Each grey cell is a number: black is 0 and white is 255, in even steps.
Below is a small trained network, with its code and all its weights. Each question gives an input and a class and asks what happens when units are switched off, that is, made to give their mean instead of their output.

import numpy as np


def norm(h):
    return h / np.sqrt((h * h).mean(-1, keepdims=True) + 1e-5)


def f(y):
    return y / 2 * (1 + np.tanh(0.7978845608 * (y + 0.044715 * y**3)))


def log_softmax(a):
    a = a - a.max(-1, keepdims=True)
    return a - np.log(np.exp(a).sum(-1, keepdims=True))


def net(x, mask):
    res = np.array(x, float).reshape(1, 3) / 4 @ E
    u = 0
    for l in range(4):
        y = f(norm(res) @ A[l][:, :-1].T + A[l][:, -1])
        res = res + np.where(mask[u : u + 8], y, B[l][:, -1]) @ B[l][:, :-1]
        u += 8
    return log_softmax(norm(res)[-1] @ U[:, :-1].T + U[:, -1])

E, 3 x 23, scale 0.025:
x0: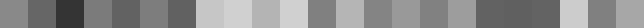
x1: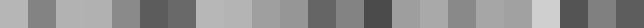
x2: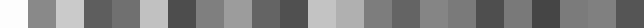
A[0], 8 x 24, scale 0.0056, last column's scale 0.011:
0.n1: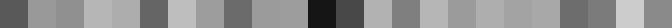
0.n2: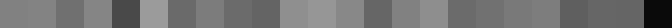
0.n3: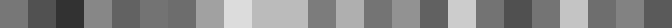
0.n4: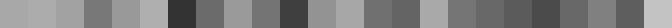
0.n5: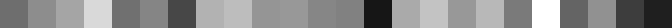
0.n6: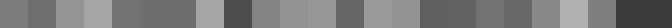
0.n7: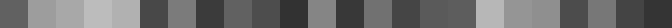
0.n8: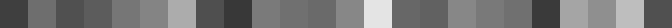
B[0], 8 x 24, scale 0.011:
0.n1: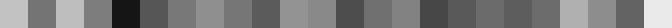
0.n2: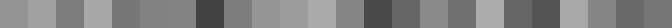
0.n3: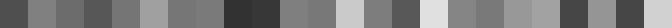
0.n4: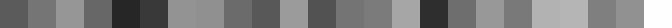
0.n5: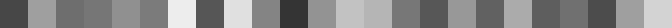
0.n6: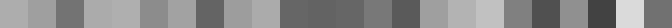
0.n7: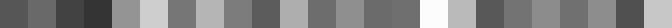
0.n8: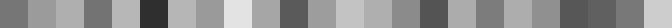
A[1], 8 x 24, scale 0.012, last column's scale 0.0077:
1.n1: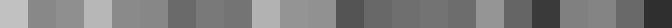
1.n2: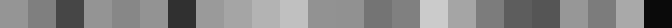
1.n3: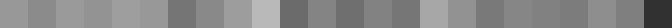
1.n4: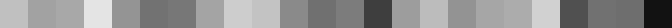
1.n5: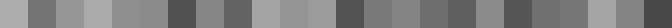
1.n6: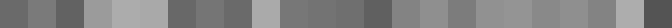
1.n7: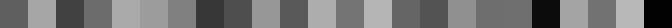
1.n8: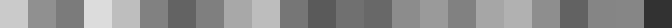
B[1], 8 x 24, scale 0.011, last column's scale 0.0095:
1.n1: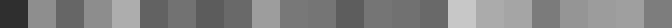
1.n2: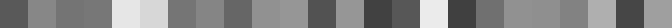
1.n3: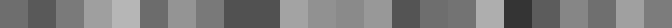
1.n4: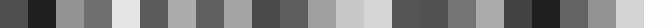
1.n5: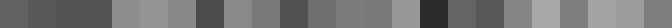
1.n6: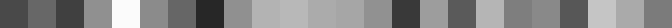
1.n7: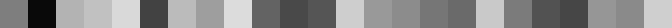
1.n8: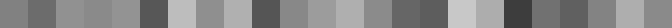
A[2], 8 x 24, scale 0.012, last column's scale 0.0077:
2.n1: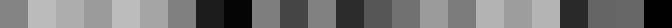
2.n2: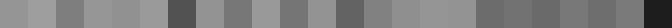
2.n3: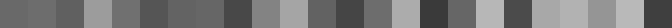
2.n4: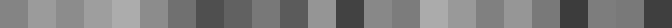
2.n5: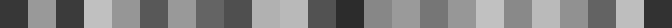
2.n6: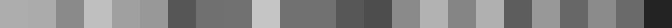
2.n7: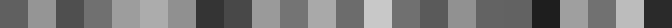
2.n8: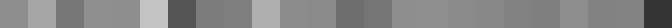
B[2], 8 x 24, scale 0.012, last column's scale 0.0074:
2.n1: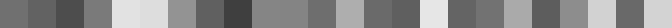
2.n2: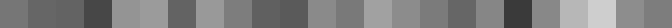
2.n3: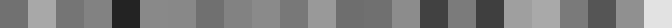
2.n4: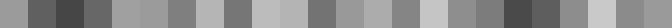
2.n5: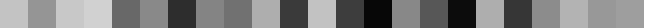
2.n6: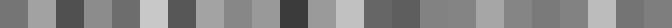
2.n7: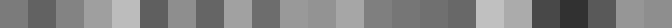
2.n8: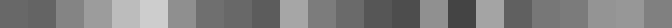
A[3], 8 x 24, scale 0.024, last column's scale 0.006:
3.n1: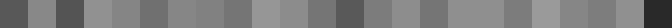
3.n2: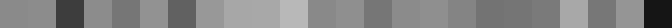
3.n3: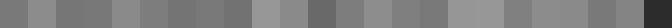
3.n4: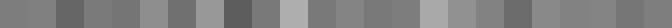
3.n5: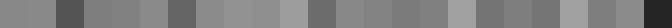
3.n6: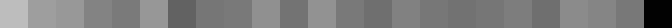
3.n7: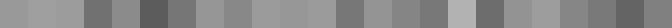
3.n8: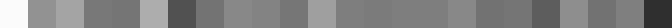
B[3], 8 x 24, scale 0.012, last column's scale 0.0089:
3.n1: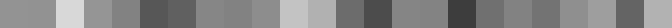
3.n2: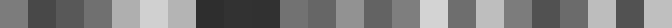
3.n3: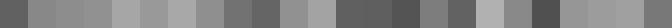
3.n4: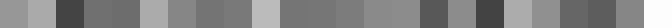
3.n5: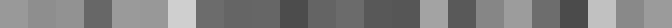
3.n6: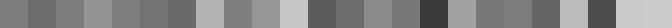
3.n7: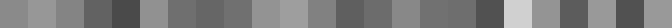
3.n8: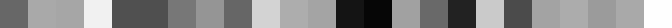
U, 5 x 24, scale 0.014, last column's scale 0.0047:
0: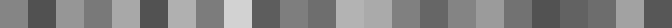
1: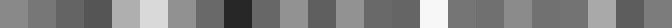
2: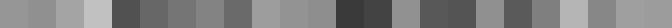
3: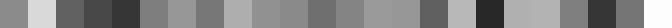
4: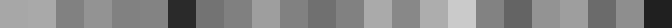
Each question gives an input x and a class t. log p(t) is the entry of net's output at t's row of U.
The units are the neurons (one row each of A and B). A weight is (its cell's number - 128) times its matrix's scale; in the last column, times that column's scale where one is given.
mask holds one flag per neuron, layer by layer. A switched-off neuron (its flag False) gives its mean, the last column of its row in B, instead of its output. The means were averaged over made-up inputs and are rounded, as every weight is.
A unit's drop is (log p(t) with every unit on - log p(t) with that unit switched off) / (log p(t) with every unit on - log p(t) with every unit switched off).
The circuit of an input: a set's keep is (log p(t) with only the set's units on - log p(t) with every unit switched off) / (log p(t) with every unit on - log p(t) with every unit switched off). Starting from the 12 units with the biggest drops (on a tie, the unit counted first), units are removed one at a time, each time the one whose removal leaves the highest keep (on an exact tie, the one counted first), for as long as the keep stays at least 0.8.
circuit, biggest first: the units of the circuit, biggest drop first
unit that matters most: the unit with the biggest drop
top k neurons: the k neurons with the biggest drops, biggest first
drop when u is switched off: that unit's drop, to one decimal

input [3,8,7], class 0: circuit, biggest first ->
(1.n4)
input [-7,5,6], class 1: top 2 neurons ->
(2.n1 0.n1)
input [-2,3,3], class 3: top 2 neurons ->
(0.n4 2.n5)
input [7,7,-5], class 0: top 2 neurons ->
(1.n4 0.n7)
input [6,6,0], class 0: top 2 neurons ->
(1.n4 0.n7)
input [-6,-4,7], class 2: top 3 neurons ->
(3.n8 0.n3 0.n4)
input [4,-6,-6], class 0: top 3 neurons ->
(0.n4 1.n7 0.n8)
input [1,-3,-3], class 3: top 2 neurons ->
(1.n4 0.n8)
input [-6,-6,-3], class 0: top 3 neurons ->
(1.n7 0.n3 0.n8)
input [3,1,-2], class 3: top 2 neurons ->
(0.n3 3.n4)
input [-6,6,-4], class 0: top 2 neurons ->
(1.n4 0.n3)
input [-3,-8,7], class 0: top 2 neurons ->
(1.n7 0.n1)
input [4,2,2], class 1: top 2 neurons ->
(3.n2 0.n1)
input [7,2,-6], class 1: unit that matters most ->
0.n4
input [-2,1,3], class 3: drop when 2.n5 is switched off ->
1.0
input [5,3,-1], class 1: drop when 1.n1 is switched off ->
0.0
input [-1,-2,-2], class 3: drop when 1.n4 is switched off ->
0.1
